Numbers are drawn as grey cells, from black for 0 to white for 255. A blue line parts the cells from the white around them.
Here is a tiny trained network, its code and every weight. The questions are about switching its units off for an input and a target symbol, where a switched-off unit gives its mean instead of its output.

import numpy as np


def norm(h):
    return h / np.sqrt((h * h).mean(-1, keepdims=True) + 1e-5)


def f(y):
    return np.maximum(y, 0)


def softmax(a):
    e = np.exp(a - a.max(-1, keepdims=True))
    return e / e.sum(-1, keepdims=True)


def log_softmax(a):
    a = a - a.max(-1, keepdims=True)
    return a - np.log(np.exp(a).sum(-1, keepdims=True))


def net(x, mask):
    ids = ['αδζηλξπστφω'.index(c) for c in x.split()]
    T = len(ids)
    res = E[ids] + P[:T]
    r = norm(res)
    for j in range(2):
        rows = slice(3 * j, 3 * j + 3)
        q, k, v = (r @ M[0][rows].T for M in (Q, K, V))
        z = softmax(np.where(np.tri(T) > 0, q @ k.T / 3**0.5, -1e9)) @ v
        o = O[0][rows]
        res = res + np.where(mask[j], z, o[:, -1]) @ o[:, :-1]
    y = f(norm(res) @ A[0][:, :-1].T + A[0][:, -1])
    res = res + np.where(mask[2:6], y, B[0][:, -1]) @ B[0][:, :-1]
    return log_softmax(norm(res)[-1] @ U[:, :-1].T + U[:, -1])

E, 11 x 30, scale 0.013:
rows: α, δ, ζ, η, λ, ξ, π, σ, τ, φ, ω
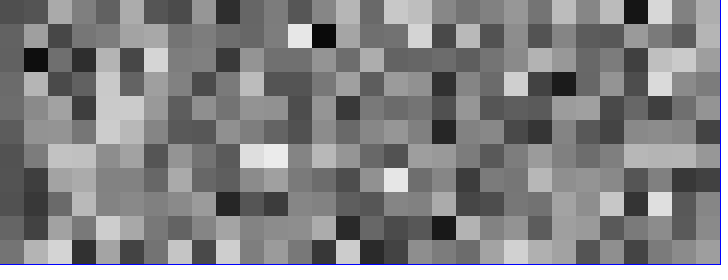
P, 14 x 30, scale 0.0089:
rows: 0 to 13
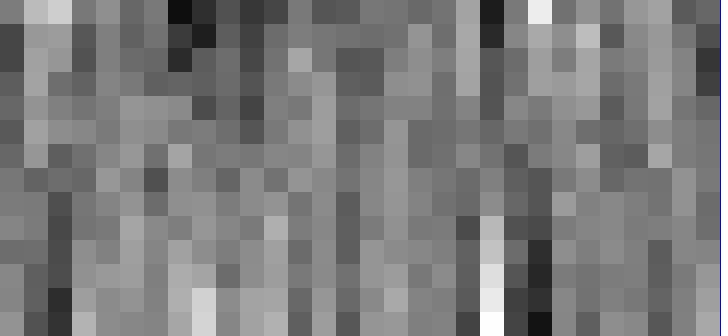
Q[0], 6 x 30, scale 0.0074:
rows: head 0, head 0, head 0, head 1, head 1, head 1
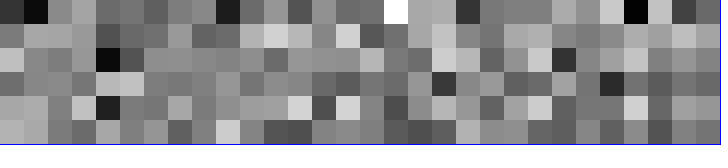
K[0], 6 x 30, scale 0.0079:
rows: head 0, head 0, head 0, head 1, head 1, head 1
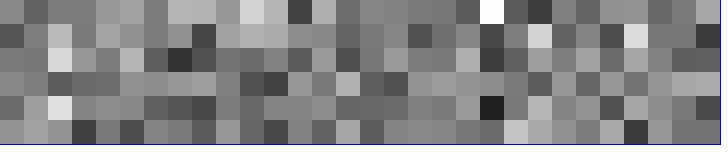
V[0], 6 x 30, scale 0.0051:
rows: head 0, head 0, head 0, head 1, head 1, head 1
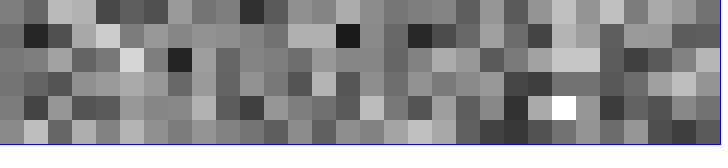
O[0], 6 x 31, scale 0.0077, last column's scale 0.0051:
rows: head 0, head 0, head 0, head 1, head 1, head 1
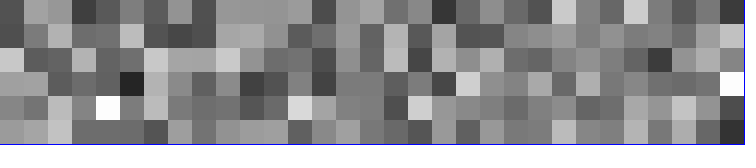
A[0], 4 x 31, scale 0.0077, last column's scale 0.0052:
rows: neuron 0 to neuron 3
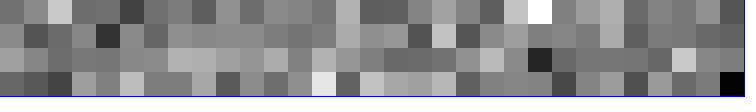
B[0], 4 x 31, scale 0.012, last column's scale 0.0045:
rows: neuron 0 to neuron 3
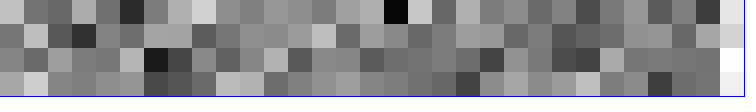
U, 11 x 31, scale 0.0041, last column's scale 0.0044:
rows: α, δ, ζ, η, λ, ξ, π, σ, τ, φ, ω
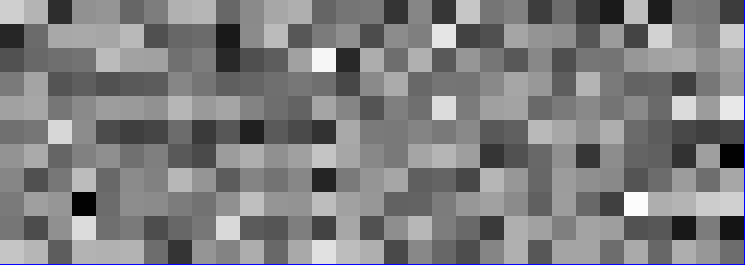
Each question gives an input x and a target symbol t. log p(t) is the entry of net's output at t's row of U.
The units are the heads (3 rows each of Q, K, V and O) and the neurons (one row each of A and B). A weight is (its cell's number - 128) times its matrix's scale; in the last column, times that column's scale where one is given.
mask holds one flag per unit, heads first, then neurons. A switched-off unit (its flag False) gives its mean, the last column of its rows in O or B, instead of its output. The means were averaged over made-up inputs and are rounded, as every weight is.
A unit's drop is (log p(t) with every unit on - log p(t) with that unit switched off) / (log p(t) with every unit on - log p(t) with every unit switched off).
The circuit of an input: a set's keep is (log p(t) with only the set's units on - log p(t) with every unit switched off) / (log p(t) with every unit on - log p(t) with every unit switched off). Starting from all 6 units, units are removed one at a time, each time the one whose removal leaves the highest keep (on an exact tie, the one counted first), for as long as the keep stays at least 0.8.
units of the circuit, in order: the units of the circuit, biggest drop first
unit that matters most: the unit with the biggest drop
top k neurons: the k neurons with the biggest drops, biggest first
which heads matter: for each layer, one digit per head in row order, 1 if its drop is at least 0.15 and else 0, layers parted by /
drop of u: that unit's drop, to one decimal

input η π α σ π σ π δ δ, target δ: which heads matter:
11
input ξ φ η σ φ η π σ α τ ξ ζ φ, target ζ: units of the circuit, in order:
[head 1]
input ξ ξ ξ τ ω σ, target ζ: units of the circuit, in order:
[head 0; head 1]
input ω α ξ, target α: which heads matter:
10
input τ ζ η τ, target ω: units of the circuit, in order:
[neuron 3; head 0]
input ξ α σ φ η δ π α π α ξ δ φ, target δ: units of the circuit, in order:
[head 1; neuron 2]
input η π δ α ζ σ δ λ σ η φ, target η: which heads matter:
01
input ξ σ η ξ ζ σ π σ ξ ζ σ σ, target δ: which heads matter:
11
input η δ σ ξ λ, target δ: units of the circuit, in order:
[head 1; neuron 2; head 0]
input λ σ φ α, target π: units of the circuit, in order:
[head 0; neuron 1; neuron 0]
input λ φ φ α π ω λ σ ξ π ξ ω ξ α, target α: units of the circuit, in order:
[neuron 0; head 1; head 0]
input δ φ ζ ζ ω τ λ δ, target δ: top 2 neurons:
[neuron 2; neuron 0]
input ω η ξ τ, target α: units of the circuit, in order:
[neuron 0; head 1]
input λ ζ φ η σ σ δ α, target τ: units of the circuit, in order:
[neuron 1; head 1]
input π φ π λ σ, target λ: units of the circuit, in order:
[head 0; head 1]
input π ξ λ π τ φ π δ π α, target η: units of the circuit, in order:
[head 1; neuron 1]
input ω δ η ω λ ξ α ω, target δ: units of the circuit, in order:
[head 1]
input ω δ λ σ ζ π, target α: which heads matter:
01
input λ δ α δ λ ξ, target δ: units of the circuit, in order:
[head 1; neuron 2; head 0]
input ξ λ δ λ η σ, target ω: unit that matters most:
neuron 3
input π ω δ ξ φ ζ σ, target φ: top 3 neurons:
[neuron 1; neuron 3; neuron 0]
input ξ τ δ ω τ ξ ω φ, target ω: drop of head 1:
1.8
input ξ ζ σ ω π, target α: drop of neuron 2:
0.1
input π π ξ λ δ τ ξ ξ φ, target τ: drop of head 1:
0.2
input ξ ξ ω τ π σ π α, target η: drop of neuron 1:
0.2
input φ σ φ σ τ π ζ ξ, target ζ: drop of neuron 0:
0.0
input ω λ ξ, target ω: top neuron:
[neuron 3]
